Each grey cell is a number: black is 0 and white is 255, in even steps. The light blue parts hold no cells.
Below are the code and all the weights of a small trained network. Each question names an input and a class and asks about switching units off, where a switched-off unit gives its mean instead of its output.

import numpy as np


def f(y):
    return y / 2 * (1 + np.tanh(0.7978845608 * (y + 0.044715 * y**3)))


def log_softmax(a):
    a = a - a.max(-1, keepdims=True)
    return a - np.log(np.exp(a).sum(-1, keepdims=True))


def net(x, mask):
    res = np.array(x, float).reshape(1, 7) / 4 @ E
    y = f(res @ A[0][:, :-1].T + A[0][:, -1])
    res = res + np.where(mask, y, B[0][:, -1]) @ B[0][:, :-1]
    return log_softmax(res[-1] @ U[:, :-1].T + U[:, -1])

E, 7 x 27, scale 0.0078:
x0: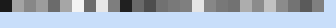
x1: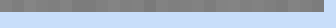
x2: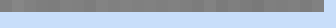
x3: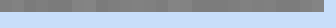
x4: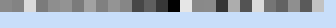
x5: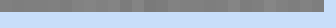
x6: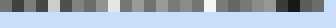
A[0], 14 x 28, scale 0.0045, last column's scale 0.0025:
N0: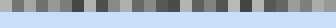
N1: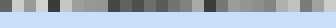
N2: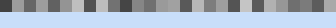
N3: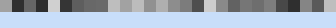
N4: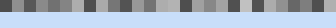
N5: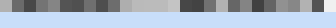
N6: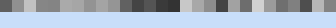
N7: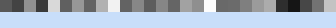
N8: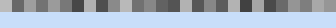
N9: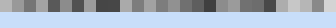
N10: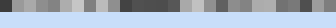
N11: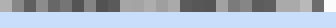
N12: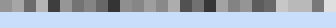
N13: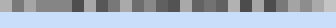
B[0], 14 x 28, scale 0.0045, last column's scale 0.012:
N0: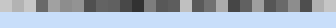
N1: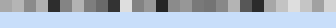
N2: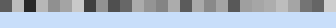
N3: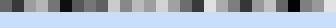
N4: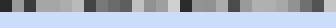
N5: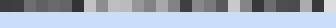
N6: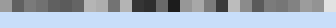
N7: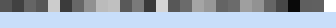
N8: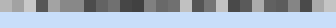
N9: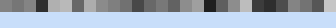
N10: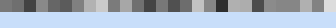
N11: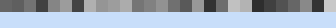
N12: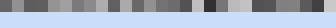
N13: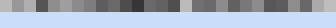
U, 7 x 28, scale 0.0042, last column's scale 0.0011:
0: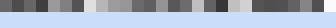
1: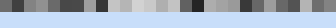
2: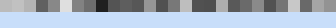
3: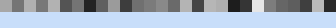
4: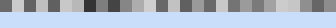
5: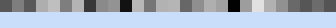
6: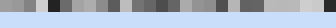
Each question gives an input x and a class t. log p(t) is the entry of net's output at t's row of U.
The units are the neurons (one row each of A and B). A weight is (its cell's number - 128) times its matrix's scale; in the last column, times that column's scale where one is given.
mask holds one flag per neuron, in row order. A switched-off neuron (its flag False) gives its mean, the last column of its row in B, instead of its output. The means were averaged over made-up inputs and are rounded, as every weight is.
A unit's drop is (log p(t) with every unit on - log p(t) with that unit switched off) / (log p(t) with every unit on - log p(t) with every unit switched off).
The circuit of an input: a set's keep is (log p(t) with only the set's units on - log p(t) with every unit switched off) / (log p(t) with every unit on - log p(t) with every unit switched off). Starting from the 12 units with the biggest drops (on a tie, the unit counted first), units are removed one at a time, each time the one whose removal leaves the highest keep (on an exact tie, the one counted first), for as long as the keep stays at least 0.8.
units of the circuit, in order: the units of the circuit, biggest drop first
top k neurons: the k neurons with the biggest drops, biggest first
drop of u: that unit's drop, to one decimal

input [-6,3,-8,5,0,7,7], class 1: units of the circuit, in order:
[N3]
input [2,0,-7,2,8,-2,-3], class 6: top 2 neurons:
[N6 N10]
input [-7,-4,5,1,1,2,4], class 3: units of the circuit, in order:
[N8 N0]
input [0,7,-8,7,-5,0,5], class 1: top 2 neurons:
[N3 N5]
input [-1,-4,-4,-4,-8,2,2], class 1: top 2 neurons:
[N5 N3]
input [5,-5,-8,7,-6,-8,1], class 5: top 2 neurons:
[N1 N4]
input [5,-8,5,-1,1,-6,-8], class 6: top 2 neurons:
[N1 N10]
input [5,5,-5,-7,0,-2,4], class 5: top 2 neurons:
[N5 N11]
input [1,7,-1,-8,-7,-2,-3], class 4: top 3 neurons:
[N7 N4 N2]
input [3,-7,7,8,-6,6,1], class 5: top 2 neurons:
[N1 N4]
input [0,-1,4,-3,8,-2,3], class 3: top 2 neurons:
[N0 N8]
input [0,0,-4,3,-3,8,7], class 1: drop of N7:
-0.1
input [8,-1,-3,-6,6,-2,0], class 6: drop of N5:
0.2
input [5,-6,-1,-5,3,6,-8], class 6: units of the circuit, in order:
[N1]
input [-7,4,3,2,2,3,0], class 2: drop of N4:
0.0
